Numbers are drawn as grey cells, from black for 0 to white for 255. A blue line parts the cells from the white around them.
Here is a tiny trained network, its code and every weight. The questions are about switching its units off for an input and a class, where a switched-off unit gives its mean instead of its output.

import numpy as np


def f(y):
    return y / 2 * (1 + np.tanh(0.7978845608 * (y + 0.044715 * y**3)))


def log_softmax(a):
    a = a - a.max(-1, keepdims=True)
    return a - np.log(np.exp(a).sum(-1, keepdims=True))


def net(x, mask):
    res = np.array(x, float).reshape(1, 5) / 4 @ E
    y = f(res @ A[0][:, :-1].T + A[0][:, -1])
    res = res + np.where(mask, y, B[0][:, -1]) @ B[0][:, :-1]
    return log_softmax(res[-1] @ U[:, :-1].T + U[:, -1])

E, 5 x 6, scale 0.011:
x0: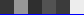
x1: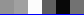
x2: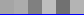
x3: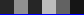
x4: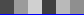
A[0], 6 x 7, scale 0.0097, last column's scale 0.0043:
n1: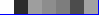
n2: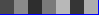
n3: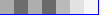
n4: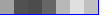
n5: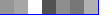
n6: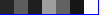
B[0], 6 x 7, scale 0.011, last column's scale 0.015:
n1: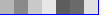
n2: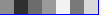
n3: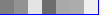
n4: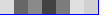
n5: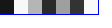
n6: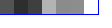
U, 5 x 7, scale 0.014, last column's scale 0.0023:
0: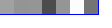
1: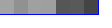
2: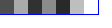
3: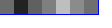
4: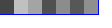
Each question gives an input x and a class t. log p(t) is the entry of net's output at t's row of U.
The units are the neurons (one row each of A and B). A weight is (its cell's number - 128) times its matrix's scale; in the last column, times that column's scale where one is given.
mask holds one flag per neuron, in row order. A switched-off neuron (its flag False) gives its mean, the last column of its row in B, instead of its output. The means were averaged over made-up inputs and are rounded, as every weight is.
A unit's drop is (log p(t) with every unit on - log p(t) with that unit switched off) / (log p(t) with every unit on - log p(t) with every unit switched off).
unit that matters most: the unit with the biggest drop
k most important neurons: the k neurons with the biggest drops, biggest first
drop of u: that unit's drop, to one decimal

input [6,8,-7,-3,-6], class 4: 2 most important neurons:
n6, n4
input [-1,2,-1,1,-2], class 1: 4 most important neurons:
n5, n2, n6, n4
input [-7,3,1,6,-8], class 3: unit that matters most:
n6
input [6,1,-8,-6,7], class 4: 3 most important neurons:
n5, n2, n6
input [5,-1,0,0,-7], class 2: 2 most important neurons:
n2, n3
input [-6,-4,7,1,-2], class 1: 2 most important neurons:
n1, n6
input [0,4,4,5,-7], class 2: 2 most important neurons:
n2, n3
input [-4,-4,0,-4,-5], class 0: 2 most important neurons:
n4, n5
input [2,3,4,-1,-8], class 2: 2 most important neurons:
n3, n2
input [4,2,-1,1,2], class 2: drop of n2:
0.3
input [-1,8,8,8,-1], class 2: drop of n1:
0.1
